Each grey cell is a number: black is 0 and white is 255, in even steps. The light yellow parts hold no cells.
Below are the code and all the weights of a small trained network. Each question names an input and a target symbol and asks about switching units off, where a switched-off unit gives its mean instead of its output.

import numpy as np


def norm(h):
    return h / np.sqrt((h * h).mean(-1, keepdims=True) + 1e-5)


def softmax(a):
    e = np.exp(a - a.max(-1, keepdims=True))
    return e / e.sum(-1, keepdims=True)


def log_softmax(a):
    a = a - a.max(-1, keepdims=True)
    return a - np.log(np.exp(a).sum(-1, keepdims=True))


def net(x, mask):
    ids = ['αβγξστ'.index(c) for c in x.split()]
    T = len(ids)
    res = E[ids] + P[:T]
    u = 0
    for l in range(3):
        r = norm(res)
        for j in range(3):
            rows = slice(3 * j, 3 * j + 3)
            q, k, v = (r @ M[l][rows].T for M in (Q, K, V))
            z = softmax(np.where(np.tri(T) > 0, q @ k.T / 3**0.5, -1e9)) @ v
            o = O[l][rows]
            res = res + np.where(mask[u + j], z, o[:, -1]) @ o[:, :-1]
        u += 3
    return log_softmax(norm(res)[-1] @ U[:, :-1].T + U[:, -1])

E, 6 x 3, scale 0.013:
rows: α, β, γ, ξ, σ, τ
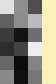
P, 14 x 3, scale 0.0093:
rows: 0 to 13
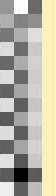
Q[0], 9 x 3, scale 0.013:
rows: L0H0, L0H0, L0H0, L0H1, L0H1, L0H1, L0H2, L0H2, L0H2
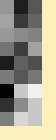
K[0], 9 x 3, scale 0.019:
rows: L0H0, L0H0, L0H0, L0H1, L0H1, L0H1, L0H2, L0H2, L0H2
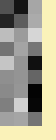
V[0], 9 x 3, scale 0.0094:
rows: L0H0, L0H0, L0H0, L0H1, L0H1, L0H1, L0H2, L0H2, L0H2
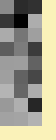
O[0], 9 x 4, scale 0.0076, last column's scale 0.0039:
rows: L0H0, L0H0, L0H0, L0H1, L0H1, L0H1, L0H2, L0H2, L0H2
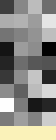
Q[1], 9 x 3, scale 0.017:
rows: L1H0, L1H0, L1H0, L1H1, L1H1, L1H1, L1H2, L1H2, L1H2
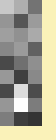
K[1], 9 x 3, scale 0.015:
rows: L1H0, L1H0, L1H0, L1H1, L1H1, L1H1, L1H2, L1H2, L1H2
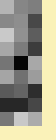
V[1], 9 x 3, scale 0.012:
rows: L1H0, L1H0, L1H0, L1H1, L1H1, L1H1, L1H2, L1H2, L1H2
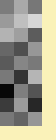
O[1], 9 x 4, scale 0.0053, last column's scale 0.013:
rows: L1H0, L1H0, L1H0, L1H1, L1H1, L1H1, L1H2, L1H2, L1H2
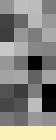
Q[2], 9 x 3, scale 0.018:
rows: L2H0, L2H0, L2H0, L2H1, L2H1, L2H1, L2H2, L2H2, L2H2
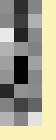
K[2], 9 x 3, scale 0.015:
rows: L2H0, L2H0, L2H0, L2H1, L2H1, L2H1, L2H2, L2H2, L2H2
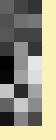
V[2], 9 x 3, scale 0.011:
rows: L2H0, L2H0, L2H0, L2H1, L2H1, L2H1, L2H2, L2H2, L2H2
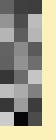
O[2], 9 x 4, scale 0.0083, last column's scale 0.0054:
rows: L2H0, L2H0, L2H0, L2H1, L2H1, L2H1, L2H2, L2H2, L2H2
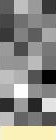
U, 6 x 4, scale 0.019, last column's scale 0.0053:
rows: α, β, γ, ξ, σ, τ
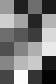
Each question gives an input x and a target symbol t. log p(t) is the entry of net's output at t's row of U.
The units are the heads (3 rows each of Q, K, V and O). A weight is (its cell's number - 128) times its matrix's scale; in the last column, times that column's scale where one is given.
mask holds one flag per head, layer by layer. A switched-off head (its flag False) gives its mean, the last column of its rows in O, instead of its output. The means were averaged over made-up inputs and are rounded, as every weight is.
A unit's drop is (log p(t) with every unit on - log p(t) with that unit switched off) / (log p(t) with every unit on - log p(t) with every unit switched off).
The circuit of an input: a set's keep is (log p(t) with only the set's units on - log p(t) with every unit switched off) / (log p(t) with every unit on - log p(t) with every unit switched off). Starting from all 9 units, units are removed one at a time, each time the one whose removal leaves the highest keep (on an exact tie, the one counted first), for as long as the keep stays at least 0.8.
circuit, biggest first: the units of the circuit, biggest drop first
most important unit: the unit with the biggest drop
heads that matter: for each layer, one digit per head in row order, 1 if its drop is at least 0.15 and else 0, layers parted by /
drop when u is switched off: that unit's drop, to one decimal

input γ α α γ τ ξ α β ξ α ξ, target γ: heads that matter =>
001 / 001 / 001
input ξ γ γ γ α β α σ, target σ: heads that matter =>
000 / 000 / 001
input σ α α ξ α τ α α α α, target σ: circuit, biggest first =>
(L0H2)
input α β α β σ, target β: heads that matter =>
001 / 000 / 000
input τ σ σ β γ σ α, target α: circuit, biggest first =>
(L2H2 L1H2 L0H1 L0H0)
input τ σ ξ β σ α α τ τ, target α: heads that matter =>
111 / 111 / 101
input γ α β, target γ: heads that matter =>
101 / 001 / 001
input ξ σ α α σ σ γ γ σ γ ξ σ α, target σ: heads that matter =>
000 / 000 / 001
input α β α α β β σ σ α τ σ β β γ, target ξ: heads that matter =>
111 / 000 / 010
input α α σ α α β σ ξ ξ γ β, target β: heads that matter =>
101 / 000 / 000
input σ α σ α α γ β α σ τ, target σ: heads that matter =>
101 / 000 / 011
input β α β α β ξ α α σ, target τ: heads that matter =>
101 / 011 / 001
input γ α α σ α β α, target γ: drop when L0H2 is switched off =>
0.6
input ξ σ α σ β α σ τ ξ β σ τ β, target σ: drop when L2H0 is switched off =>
0.0
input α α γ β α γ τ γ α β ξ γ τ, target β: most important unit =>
L2H1
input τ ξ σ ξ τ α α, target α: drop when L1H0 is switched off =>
0.3
